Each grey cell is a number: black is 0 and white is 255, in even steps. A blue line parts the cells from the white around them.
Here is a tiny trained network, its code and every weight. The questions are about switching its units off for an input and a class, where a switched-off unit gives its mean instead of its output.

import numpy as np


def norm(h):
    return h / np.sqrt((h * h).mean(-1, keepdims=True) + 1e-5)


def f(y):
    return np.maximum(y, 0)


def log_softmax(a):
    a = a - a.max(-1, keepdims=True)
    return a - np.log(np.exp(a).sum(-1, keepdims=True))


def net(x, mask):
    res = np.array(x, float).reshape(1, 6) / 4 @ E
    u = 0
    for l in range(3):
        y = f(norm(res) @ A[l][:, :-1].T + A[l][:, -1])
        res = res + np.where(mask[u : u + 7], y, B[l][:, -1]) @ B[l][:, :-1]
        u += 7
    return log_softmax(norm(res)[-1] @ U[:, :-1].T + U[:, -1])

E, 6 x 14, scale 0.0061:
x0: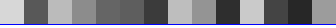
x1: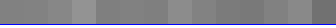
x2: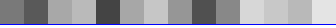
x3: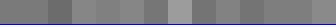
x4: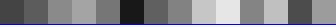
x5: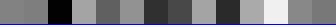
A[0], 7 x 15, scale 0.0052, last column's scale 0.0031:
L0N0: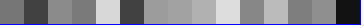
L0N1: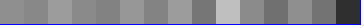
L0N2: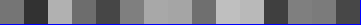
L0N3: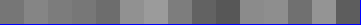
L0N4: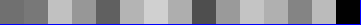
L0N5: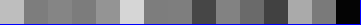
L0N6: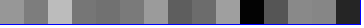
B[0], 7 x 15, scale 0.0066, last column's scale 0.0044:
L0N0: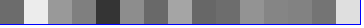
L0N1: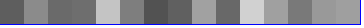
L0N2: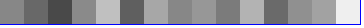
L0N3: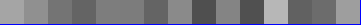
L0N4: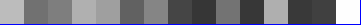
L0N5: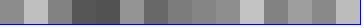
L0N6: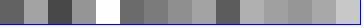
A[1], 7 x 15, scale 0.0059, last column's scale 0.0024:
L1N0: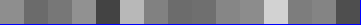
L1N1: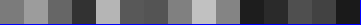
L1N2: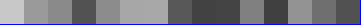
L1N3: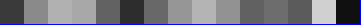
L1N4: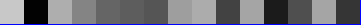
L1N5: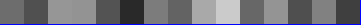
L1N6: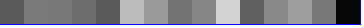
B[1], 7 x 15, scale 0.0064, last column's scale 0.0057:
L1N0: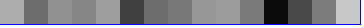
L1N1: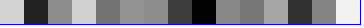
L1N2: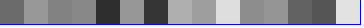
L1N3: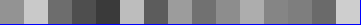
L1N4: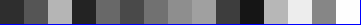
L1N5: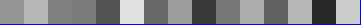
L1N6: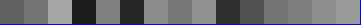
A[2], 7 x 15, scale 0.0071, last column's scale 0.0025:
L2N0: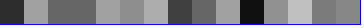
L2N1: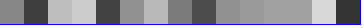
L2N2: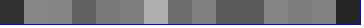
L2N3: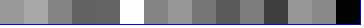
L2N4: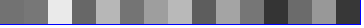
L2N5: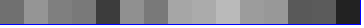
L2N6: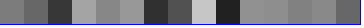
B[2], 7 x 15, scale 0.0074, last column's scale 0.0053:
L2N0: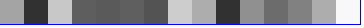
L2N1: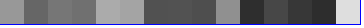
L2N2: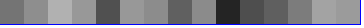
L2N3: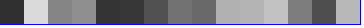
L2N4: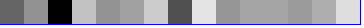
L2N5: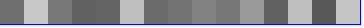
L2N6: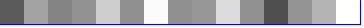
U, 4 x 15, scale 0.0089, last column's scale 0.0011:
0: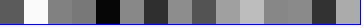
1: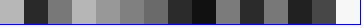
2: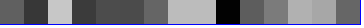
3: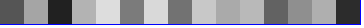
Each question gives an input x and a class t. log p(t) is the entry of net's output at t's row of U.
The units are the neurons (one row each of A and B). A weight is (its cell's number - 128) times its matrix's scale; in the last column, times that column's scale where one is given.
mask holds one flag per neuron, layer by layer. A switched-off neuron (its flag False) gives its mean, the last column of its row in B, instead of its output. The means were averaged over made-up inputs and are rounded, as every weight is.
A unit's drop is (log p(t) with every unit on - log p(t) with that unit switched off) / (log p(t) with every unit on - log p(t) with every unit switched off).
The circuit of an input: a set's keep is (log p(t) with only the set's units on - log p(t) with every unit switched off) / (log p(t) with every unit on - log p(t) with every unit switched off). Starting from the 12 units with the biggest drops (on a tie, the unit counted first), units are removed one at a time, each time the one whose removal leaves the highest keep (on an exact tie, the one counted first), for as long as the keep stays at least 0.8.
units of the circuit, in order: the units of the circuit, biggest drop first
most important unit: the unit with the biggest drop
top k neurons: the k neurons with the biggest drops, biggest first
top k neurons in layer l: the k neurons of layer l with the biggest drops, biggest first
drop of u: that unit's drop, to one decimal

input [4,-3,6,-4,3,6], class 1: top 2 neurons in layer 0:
[L0N6, L0N2]
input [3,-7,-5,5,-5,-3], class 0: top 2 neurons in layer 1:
[L1N2, L1N0]
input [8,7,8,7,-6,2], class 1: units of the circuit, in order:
[L2N1]
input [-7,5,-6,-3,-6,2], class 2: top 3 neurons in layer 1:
[L1N5, L1N3, L1N6]
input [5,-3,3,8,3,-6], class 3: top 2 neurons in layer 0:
[L0N2, L0N4]
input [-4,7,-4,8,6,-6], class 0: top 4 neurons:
[L1N3, L0N0, L2N6, L1N0]
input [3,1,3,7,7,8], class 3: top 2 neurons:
[L2N6, L1N2]
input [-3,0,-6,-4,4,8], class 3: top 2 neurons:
[L2N6, L0N4]
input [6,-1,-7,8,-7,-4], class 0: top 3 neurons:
[L0N5, L1N2, L2N3]
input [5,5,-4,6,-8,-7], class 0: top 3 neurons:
[L2N3, L1N2, L0N5]
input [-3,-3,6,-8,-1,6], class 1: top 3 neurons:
[L2N1, L0N6, L2N4]
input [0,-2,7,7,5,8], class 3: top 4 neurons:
[L2N6, L1N1, L1N0, L2N0]
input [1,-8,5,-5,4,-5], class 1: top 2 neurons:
[L0N4, L2N1]
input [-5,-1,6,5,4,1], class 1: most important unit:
L1N4
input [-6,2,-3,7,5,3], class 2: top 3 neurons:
[L2N0, L1N6, L1N2]
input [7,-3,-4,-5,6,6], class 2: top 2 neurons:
[L1N4, L1N2]
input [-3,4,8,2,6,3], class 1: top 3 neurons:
[L2N1, L0N4, L1N2]
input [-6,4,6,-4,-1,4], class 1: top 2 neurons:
[L1N4, L2N1]
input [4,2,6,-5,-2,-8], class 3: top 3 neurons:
[L2N4, L1N1, L0N2]
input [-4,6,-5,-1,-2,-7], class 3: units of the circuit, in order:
[L2N4]
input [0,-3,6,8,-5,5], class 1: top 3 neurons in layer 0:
[L0N4, L0N0, L0N6]
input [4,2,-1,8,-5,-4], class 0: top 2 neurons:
[L0N5, L1N2]
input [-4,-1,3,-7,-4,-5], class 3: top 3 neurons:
[L1N4, L0N6, L1N1]
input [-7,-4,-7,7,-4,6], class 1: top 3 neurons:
[L1N1, L1N4, L2N4]
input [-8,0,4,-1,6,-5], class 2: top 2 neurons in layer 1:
[L1N6, L1N2]
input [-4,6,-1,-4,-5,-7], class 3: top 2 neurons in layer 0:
[L0N6, L0N0]
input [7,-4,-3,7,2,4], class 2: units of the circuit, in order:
[L1N4]
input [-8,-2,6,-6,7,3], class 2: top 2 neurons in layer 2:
[L2N0, L2N3]
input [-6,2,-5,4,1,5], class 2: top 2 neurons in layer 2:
[L2N0, L2N1]
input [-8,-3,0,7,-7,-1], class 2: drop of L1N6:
0.5
